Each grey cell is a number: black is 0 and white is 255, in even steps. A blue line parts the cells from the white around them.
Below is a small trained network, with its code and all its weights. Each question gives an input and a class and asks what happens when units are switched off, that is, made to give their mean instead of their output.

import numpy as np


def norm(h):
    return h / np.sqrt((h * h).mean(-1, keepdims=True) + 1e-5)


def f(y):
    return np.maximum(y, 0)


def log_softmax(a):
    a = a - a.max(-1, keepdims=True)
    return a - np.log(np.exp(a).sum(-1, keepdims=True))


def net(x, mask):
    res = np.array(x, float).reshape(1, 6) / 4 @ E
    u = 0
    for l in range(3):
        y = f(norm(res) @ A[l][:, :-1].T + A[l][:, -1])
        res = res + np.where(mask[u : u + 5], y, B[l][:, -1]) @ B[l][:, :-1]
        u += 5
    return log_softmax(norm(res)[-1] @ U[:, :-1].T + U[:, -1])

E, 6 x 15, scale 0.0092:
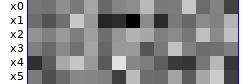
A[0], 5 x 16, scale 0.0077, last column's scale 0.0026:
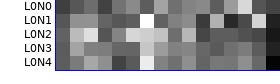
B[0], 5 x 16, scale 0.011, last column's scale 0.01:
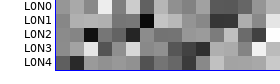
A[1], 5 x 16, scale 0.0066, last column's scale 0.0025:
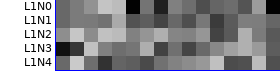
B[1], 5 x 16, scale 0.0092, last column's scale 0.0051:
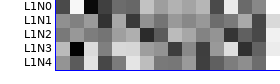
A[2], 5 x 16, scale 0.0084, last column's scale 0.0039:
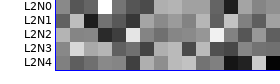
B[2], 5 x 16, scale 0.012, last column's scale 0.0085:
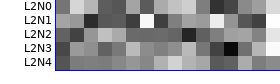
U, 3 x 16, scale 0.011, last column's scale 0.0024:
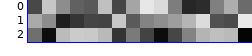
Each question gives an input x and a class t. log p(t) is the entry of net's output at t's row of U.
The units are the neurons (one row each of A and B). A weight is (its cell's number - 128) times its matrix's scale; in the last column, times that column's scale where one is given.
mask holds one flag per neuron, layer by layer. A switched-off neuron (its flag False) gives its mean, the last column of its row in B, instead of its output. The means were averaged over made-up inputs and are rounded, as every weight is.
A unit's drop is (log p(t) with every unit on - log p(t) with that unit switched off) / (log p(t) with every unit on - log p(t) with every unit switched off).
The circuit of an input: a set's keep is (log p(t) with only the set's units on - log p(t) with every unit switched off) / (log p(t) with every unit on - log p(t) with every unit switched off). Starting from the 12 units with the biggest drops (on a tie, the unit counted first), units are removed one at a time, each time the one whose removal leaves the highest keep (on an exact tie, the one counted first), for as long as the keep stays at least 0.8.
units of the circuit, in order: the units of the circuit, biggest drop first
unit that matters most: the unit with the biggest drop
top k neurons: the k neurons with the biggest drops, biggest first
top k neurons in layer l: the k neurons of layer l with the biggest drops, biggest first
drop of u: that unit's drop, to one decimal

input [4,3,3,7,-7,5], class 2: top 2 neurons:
[L0N1; L0N2]
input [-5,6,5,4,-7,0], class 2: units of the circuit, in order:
[L0N2; L0N1; L2N2]
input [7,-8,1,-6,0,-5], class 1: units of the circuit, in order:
[L0N2]
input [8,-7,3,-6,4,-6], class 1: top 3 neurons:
[L0N2; L0N0; L2N1]
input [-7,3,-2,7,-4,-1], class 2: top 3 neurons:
[L0N2; L1N4; L0N1]
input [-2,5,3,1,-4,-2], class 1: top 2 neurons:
[L1N0; L0N3]
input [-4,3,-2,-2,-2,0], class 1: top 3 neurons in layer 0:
[L0N3; L0N1; L0N4]
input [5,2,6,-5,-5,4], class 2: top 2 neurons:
[L0N2; L0N1]
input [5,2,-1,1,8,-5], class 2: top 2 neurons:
[L0N4; L1N3]
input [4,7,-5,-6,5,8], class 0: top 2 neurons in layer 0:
[L0N0; L0N2]
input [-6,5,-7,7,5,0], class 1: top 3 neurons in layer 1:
[L1N0; L1N1; L1N4]
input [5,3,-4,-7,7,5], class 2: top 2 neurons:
[L0N1; L1N3]
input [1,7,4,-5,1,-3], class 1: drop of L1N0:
0.7
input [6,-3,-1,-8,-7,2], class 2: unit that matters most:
L2N2
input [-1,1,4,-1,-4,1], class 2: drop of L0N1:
0.7
